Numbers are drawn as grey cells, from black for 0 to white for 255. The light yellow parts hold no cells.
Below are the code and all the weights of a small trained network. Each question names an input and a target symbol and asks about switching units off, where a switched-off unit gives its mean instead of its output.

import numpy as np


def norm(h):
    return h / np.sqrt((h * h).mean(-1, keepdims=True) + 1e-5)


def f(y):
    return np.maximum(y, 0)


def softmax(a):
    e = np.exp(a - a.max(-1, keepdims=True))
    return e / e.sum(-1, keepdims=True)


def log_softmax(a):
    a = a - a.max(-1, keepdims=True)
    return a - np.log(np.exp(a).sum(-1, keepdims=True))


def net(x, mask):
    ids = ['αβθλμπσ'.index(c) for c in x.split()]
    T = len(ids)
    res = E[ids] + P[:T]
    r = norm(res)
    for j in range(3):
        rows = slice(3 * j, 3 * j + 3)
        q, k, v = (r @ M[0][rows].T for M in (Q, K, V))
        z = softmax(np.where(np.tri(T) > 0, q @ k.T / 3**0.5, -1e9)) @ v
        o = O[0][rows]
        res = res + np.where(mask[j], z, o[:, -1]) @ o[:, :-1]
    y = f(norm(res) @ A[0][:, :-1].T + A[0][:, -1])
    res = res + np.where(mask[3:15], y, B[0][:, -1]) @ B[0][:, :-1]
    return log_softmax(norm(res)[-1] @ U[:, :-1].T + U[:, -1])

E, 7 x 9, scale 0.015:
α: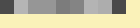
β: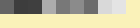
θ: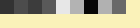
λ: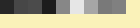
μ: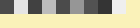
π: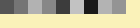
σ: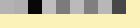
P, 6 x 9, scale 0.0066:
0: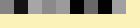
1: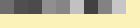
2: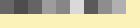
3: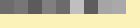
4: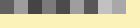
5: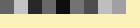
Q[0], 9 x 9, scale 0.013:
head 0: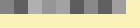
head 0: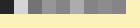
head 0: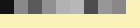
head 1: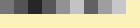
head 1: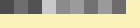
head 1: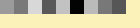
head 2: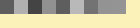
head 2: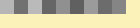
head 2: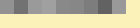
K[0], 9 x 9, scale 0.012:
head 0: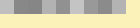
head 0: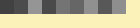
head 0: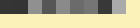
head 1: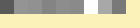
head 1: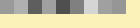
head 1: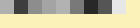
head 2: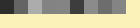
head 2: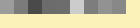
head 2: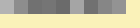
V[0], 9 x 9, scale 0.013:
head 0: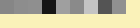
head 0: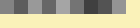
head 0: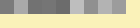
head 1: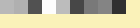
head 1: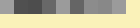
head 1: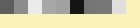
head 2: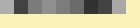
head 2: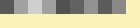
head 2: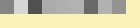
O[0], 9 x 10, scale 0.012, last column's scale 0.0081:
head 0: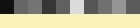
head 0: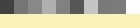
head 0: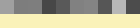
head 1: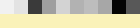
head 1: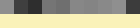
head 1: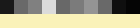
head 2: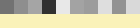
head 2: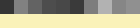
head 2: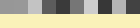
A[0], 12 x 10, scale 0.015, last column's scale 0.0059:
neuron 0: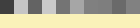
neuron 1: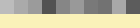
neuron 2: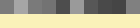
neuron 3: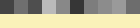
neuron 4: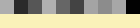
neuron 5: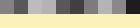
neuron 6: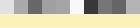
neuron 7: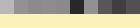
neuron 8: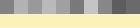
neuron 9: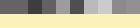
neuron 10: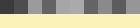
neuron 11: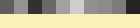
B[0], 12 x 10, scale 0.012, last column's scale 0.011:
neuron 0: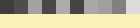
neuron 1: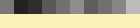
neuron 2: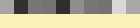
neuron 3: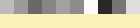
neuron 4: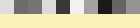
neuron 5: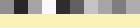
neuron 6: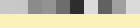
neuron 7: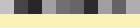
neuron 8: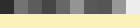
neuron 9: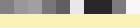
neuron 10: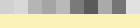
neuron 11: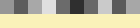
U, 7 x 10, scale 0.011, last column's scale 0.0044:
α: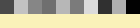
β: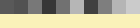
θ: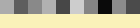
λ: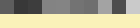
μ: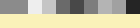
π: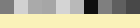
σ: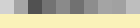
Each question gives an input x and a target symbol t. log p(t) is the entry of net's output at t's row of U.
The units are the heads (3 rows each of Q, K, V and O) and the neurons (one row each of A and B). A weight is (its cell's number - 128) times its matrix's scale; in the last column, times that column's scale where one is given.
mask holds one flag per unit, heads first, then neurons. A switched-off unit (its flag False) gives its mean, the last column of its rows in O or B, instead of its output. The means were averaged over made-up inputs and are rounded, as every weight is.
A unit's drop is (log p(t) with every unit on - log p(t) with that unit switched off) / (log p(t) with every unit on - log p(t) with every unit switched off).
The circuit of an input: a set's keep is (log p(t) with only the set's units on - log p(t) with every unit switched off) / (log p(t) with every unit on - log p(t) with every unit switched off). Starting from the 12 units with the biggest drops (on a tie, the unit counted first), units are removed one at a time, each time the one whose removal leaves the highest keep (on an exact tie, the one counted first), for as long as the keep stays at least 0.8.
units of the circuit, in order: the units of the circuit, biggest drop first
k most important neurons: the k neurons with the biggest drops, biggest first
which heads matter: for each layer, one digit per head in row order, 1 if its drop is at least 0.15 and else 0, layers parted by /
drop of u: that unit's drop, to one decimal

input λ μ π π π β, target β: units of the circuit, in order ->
(head 0)
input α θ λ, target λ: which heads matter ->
011
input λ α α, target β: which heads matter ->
101
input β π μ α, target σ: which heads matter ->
111
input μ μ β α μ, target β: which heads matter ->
011
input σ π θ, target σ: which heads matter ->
010
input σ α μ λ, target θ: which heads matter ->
001
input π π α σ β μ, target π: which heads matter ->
011
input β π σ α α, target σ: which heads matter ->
110
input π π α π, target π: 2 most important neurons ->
(neuron 9; neuron 6)
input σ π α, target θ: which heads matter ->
001
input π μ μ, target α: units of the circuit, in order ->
(neuron 3; head 2; head 1)
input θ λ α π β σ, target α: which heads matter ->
100
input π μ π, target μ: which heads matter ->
111
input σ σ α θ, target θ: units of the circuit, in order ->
(head 2)
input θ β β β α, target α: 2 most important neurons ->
(neuron 8; neuron 10)
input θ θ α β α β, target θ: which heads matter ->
101
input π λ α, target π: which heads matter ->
001
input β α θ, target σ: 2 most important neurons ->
(neuron 6; neuron 7)
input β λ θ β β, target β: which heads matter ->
010
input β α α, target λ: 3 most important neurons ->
(neuron 7; neuron 8; neuron 10)
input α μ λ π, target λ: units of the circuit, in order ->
(head 2)
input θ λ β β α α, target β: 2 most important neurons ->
(neuron 8; neuron 3)
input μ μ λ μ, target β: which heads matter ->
000
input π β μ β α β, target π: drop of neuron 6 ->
0.1
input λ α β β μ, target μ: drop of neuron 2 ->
0.0
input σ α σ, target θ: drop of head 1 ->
-0.1
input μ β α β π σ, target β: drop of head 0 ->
-0.1
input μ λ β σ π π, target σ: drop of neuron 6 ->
0.2
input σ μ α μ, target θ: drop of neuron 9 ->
-0.1
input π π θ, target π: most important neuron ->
(neuron 9)
